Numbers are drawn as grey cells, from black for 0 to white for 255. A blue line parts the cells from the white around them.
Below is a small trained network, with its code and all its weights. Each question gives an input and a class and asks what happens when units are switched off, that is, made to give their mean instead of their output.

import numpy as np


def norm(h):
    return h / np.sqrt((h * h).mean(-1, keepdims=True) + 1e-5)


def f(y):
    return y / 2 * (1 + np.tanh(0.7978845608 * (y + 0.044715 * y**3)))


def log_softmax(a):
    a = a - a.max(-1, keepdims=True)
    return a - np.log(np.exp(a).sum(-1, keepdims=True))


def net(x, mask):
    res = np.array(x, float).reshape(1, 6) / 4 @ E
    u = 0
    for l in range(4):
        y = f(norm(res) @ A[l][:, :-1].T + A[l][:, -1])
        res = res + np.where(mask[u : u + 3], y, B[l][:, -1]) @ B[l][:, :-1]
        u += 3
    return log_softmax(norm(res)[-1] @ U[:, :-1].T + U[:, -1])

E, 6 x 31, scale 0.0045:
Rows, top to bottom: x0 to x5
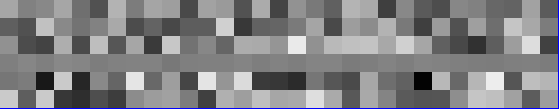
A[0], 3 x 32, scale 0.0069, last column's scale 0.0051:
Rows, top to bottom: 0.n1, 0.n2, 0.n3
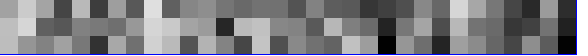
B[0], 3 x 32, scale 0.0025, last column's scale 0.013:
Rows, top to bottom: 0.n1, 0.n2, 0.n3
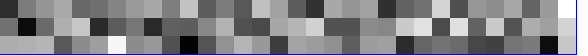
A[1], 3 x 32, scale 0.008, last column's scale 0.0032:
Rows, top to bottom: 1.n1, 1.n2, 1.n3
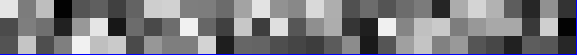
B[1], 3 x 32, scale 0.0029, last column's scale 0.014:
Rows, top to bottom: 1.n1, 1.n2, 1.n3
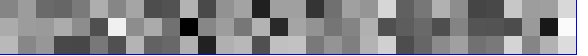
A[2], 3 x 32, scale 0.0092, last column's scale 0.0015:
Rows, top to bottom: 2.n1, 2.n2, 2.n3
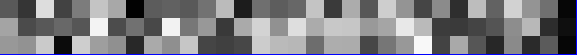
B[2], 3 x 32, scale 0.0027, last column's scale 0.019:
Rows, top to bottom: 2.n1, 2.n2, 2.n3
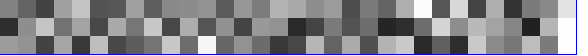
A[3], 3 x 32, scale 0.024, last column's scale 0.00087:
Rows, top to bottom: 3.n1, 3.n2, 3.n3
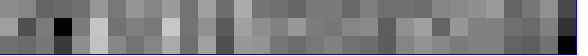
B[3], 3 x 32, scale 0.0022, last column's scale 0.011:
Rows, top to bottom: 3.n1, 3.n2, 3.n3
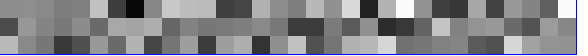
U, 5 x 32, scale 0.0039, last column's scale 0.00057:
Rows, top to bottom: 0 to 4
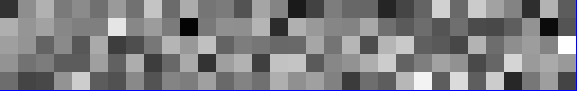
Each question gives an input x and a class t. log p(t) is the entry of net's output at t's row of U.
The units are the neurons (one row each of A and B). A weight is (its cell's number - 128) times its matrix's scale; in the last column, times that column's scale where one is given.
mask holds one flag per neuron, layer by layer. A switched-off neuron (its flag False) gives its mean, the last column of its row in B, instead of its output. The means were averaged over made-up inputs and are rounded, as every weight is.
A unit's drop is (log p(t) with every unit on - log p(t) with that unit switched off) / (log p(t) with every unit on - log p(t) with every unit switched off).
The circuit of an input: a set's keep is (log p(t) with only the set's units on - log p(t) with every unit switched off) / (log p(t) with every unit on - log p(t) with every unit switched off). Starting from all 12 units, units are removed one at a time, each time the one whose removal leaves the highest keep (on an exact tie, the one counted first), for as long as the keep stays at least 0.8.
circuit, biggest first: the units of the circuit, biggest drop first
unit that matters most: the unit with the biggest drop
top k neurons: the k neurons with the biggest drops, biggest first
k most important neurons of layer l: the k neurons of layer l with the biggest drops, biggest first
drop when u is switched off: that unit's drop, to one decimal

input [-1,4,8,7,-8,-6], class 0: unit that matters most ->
2.n2
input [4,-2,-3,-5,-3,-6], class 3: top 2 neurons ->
[1.n3, 1.n2]
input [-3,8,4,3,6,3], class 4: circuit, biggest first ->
[2.n1, 1.n3]
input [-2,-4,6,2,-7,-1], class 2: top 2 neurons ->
[2.n3, 3.n3]
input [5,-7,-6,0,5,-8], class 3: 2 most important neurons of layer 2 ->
[2.n3, 2.n2]
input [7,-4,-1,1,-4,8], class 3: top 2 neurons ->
[1.n1, 1.n2]
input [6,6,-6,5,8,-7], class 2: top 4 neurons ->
[2.n2, 3.n1, 1.n2, 1.n1]
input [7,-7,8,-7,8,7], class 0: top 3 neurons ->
[2.n2, 2.n3, 1.n2]
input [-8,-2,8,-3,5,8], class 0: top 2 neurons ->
[2.n2, 1.n3]
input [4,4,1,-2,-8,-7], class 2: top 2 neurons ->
[2.n3, 1.n1]
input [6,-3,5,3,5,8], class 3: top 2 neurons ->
[1.n1, 2.n3]
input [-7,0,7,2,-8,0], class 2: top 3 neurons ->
[2.n3, 3.n3, 1.n3]
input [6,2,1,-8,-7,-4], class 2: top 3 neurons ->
[2.n3, 1.n2, 1.n1]
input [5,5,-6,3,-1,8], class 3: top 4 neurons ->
[1.n1, 2.n2, 1.n2, 2.n1]
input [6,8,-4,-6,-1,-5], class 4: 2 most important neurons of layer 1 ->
[1.n2, 1.n1]
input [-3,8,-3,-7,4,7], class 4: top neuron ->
[2.n1]
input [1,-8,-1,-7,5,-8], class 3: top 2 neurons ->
[1.n3, 2.n3]
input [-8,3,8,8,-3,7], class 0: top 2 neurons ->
[2.n2, 1.n3]
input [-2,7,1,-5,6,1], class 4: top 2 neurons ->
[2.n1, 2.n3]
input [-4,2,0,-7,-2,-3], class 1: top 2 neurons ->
[1.n2, 0.n3]
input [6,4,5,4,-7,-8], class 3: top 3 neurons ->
[1.n3, 1.n2, 3.n1]
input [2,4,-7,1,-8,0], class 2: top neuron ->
[2.n3]
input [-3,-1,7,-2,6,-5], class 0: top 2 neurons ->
[2.n2, 2.n3]
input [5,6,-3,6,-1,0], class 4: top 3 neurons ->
[2.n1, 1.n2, 2.n2]
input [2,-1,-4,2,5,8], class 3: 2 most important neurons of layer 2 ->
[2.n3, 2.n2]
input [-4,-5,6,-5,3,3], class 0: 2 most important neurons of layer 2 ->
[2.n2, 2.n1]
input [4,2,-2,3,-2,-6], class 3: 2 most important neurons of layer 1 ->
[1.n3, 1.n2]
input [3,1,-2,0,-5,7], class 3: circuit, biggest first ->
[1.n1]
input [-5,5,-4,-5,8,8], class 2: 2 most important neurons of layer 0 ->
[0.n2, 0.n3]
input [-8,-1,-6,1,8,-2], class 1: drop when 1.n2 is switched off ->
1.2
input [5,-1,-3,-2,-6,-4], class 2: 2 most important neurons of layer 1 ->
[1.n2, 1.n1]
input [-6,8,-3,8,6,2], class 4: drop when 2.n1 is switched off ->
0.8
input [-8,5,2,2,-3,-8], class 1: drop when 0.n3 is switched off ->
0.2
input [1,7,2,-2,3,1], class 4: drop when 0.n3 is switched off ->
0.0
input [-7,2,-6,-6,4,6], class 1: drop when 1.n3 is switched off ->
0.1
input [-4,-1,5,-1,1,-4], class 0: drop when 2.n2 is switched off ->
1.1
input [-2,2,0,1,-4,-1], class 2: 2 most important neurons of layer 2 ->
[2.n3, 2.n2]
